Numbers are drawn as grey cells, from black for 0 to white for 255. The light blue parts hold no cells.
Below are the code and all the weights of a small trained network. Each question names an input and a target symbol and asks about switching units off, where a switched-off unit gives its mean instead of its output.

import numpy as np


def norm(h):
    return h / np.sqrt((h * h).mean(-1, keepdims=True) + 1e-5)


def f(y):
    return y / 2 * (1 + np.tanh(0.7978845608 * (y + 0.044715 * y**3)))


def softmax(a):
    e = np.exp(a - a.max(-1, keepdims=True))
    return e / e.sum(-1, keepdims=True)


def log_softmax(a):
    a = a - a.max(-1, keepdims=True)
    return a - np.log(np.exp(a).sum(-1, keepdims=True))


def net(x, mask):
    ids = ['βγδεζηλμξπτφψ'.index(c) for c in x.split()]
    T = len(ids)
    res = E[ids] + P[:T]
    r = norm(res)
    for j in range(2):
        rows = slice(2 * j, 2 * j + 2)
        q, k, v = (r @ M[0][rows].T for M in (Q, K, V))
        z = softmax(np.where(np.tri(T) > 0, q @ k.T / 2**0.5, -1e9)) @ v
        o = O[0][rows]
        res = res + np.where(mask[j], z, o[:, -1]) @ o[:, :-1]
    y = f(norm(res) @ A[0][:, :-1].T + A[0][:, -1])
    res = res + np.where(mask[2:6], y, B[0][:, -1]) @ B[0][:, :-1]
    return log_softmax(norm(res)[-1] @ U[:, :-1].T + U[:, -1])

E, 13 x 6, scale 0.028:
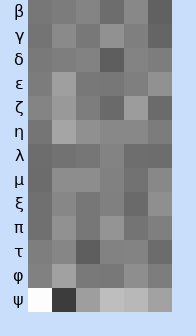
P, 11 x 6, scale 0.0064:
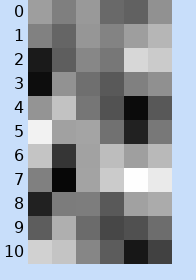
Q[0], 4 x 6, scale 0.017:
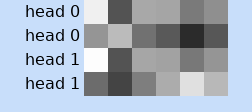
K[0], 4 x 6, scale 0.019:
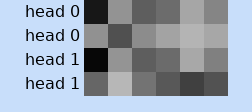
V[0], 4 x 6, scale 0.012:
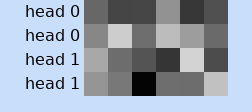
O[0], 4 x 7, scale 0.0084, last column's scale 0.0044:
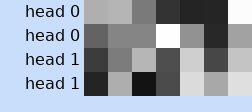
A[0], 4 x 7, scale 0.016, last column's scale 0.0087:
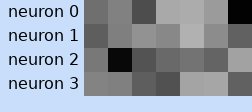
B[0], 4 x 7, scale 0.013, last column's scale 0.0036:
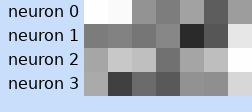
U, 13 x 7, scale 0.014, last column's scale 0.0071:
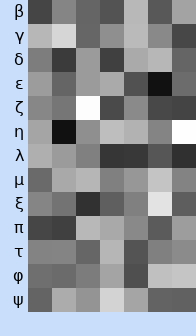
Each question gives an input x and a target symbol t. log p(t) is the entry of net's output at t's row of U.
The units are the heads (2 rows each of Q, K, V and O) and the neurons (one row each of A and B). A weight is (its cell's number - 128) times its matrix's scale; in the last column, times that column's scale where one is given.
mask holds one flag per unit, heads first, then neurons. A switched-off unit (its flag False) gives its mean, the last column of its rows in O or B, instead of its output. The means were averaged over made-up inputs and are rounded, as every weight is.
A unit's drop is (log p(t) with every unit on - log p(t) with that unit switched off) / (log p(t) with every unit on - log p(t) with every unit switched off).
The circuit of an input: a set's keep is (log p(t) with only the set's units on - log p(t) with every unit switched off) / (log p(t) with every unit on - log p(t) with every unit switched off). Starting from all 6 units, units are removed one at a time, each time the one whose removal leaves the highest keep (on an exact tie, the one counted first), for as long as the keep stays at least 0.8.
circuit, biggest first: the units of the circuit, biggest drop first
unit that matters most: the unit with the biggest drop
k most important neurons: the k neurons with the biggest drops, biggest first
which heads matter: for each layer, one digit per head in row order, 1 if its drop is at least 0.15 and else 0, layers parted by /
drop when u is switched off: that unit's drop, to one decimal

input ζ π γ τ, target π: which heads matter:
11
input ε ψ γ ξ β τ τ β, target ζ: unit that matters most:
head 1
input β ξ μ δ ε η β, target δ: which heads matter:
10
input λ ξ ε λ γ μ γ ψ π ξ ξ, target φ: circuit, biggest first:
(head 0; head 1; neuron 2)
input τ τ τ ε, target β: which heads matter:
01
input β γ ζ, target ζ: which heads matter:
01
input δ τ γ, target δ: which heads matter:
10
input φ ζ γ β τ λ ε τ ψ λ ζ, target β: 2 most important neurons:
(neuron 2; neuron 0)
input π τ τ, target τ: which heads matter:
11
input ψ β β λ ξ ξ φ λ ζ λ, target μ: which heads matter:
10
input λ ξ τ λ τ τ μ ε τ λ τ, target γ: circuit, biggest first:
(neuron 0; head 0)
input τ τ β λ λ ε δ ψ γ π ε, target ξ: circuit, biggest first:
(head 0; neuron 3)
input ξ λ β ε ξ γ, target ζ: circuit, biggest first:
(head 1; head 0)
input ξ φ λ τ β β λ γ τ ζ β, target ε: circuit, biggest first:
(head 1; head 0)
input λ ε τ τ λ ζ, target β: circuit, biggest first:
(head 1)
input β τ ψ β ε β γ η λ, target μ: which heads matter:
00
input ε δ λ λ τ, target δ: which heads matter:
10
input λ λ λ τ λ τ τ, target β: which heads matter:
11
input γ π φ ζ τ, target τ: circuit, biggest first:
(head 1; head 0)
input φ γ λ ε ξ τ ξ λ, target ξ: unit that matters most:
head 1
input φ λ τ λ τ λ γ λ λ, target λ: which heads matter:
10
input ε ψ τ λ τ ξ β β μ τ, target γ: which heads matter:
10
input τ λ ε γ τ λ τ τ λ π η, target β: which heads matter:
01
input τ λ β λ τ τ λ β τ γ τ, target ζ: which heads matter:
11
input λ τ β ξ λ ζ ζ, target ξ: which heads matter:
01
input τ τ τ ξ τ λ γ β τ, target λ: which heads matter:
10
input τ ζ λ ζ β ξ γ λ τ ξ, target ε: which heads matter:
11
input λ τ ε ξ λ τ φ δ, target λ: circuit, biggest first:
(head 0)
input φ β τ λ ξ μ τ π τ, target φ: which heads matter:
01
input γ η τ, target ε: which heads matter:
11
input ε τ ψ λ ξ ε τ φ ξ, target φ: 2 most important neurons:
(neuron 1; neuron 2)
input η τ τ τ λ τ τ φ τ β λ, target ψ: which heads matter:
10
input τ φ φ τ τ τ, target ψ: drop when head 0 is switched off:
0.7
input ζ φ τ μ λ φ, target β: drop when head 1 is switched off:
0.6
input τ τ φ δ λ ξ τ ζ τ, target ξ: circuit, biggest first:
(head 1)
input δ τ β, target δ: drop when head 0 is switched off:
1.3
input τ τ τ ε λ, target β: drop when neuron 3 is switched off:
0.0
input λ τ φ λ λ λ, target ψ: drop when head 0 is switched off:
0.6
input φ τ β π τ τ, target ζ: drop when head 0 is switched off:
0.1
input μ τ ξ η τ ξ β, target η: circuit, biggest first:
(head 0)
